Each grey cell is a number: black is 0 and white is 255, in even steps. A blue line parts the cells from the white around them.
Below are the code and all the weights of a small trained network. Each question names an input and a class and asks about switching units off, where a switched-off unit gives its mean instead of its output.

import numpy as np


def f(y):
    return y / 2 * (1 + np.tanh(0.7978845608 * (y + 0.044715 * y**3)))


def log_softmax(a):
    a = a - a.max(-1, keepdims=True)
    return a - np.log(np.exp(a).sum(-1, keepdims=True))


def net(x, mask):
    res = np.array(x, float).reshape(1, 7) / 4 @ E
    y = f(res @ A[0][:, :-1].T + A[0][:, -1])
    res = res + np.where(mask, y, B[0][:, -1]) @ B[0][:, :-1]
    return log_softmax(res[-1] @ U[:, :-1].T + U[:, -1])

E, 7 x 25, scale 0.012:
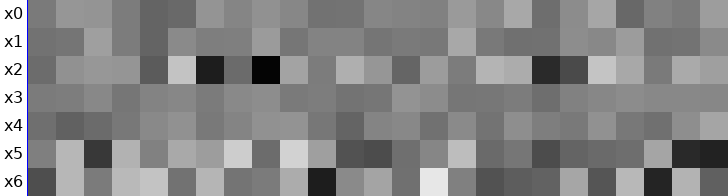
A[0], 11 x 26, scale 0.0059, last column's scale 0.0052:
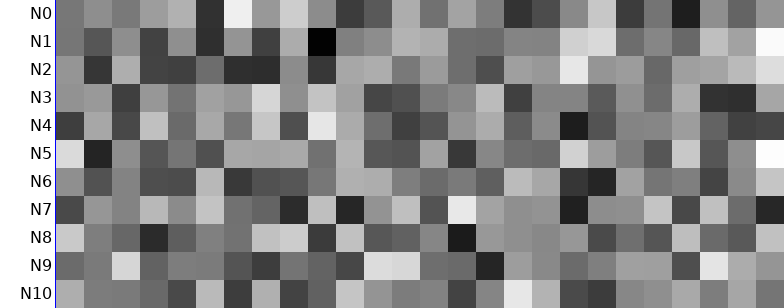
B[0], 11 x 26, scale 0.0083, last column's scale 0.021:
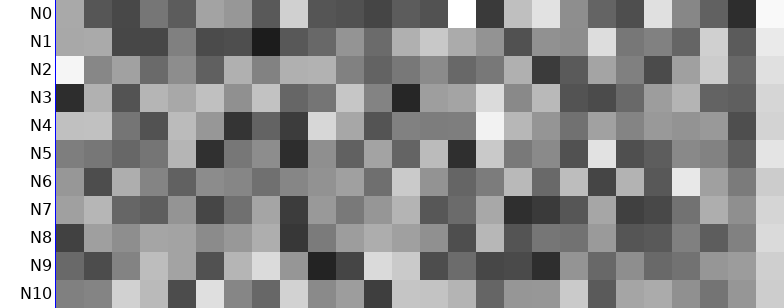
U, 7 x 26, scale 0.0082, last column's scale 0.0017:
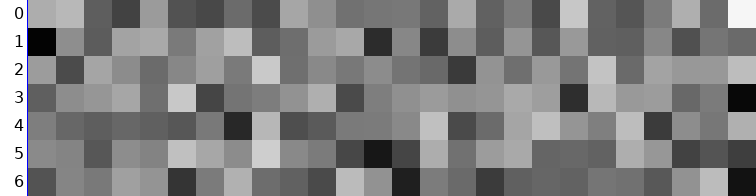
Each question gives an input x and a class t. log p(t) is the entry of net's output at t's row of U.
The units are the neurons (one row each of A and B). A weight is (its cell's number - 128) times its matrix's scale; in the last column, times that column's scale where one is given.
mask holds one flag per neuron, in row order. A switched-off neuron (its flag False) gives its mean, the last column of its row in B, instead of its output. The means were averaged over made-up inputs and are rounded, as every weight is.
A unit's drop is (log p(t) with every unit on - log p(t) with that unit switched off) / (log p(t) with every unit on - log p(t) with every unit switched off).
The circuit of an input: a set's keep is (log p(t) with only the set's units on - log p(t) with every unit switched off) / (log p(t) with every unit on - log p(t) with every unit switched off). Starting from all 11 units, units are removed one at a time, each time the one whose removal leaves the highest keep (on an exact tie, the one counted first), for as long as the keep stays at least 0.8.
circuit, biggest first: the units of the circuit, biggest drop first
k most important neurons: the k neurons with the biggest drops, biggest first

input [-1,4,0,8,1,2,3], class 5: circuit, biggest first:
(N1)
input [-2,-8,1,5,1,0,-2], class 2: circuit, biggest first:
(N4; N1)
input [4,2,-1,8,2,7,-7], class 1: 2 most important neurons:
(N8; N5)
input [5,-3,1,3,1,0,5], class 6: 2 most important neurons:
(N7; N1)
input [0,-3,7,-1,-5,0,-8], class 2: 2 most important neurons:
(N2; N3)
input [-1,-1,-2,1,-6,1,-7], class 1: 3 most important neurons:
(N8; N4; N1)
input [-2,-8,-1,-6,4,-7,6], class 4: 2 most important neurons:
(N0; N1)
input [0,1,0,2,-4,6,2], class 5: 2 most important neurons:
(N1; N5)
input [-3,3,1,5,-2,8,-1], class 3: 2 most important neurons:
(N4; N5)
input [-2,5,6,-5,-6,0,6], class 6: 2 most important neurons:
(N9; N1)
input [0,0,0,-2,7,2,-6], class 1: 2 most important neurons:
(N5; N8)
